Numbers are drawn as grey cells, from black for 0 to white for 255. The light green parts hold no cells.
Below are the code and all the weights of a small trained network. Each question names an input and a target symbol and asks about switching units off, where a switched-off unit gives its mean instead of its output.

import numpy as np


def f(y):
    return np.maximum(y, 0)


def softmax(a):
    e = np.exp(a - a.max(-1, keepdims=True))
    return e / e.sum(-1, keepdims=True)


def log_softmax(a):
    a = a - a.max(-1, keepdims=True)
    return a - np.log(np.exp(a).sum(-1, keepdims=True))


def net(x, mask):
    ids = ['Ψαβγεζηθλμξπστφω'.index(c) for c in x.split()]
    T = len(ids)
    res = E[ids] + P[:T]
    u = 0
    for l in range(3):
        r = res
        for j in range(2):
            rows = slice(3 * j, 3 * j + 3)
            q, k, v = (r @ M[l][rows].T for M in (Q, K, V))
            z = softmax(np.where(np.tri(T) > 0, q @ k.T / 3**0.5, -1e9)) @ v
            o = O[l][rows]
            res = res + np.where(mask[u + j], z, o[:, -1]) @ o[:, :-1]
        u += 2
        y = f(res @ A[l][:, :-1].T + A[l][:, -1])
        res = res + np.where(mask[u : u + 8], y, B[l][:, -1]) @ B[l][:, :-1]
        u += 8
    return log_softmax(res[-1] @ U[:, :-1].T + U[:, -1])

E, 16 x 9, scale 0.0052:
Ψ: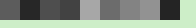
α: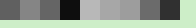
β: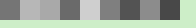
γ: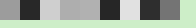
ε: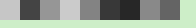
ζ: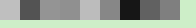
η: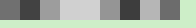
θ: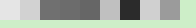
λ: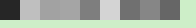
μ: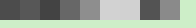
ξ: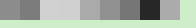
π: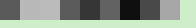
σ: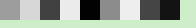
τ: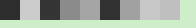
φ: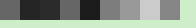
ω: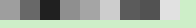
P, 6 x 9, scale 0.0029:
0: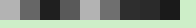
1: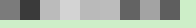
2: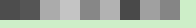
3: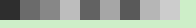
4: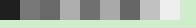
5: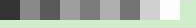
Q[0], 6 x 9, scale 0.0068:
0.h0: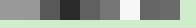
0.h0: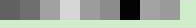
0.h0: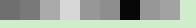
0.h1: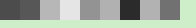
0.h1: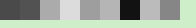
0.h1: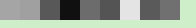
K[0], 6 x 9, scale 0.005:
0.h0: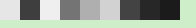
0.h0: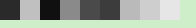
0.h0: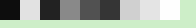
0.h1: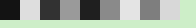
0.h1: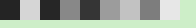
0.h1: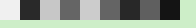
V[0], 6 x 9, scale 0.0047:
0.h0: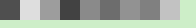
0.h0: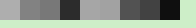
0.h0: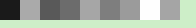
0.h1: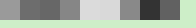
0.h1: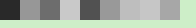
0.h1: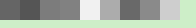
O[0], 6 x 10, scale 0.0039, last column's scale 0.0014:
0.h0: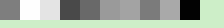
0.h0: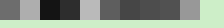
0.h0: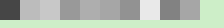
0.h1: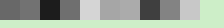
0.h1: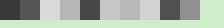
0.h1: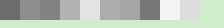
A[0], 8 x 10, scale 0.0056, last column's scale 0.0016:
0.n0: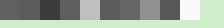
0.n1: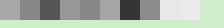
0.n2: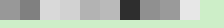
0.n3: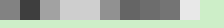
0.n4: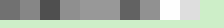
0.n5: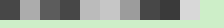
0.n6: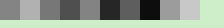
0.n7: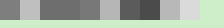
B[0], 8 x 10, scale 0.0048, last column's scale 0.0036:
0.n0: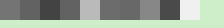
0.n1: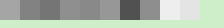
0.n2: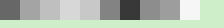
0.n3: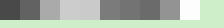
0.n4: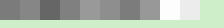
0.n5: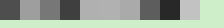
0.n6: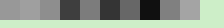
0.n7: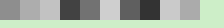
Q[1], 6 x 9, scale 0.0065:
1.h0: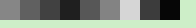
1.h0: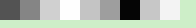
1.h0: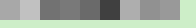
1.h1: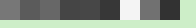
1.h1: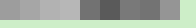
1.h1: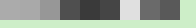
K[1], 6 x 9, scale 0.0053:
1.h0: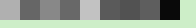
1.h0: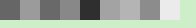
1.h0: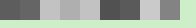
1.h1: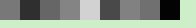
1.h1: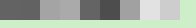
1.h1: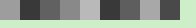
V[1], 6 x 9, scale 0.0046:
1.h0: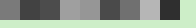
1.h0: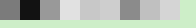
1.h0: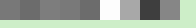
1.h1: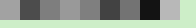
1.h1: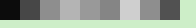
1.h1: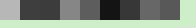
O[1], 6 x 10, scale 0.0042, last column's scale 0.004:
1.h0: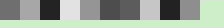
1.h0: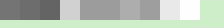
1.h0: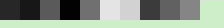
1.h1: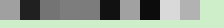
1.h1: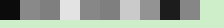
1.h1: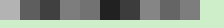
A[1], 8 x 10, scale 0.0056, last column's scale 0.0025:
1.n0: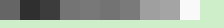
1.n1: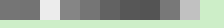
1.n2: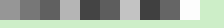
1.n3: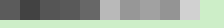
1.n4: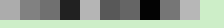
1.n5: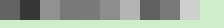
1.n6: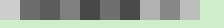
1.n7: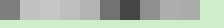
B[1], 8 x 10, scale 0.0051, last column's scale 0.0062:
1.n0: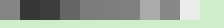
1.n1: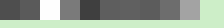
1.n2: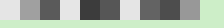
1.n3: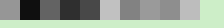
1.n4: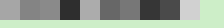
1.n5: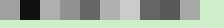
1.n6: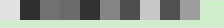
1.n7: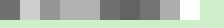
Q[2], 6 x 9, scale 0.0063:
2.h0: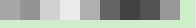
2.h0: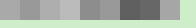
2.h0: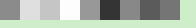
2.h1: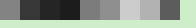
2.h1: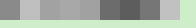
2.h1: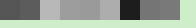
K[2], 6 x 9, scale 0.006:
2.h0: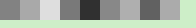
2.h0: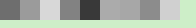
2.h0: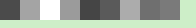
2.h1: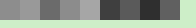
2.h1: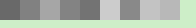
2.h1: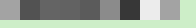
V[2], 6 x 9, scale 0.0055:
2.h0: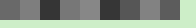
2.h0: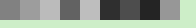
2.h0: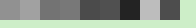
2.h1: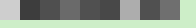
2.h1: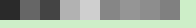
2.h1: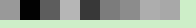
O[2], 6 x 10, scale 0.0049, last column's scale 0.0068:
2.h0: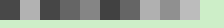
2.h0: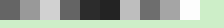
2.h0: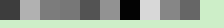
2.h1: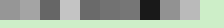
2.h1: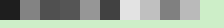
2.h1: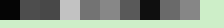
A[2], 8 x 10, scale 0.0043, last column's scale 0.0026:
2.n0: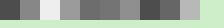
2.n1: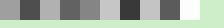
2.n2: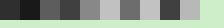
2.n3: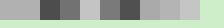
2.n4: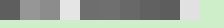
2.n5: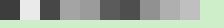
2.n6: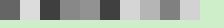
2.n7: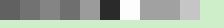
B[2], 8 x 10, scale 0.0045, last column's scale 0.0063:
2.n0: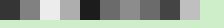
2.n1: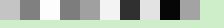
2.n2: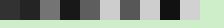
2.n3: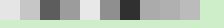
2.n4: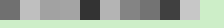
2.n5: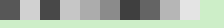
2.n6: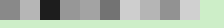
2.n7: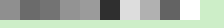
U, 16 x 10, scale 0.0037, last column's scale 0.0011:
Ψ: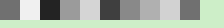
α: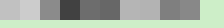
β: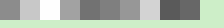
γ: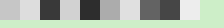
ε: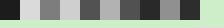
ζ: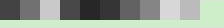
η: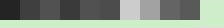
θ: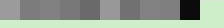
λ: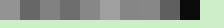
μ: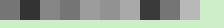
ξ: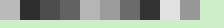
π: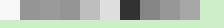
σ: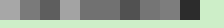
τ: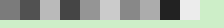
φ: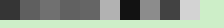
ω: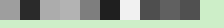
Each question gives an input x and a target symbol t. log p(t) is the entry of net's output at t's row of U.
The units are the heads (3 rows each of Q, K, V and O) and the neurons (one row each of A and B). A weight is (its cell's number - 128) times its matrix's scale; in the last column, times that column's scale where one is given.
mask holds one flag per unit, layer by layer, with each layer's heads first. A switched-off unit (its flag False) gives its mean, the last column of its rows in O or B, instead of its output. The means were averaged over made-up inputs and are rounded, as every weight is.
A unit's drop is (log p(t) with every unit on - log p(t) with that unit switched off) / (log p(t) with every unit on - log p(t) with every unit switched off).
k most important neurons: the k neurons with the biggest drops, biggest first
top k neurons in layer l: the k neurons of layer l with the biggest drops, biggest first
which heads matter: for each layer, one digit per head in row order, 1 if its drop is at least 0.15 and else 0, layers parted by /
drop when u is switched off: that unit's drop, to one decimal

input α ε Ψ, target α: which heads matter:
11 / 10 / 11
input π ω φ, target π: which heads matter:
00 / 10 / 01
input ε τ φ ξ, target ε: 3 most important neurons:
[0.n2, 1.n7, 1.n3]
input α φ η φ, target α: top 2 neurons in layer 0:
[0.n5, 0.n6]
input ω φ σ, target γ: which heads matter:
00 / 00 / 01
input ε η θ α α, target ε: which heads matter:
11 / 01 / 11
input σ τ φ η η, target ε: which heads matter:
00 / 00 / 01
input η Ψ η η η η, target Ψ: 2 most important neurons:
[1.n7, 0.n2]
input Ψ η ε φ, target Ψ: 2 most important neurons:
[0.n0, 1.n4]
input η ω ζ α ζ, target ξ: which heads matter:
01 / 10 / 10
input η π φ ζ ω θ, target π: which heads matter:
00 / 01 / 10
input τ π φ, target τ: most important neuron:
[2.n1]
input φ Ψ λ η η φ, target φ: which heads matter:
00 / 01 / 10
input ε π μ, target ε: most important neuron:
[1.n6]
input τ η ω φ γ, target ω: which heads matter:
00 / 00 / 10
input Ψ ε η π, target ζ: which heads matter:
00 / 10 / 10
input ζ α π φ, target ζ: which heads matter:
11 / 11 / 11
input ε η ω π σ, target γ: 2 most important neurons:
[1.n2, 0.n2]
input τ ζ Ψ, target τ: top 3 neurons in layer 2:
[2.n2, 2.n1, 2.n5]
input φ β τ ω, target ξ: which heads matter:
00 / 10 / 10
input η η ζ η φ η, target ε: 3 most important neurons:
[0.n2, 1.n7, 1.n3]
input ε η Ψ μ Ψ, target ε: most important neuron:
[1.n6]
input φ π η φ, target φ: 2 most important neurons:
[2.n2, 1.n6]
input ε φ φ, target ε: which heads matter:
11 / 11 / 11
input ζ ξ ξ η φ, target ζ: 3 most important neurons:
[0.n6, 1.n4, 1.n3]
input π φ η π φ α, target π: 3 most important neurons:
[0.n6, 1.n4, 1.n1]
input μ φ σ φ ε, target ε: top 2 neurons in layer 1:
[1.n3, 1.n7]
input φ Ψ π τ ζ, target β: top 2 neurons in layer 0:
[0.n2, 0.n0]
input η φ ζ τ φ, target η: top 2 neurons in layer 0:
[0.n2, 0.n3]
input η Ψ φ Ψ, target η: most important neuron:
[2.n2]
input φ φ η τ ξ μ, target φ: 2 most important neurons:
[2.n2, 1.n3]
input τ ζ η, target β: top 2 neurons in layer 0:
[0.n2, 0.n3]
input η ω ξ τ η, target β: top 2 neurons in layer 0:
[0.n2, 0.n0]
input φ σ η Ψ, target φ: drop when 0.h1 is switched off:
0.1
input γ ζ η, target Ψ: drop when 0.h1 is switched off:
0.1
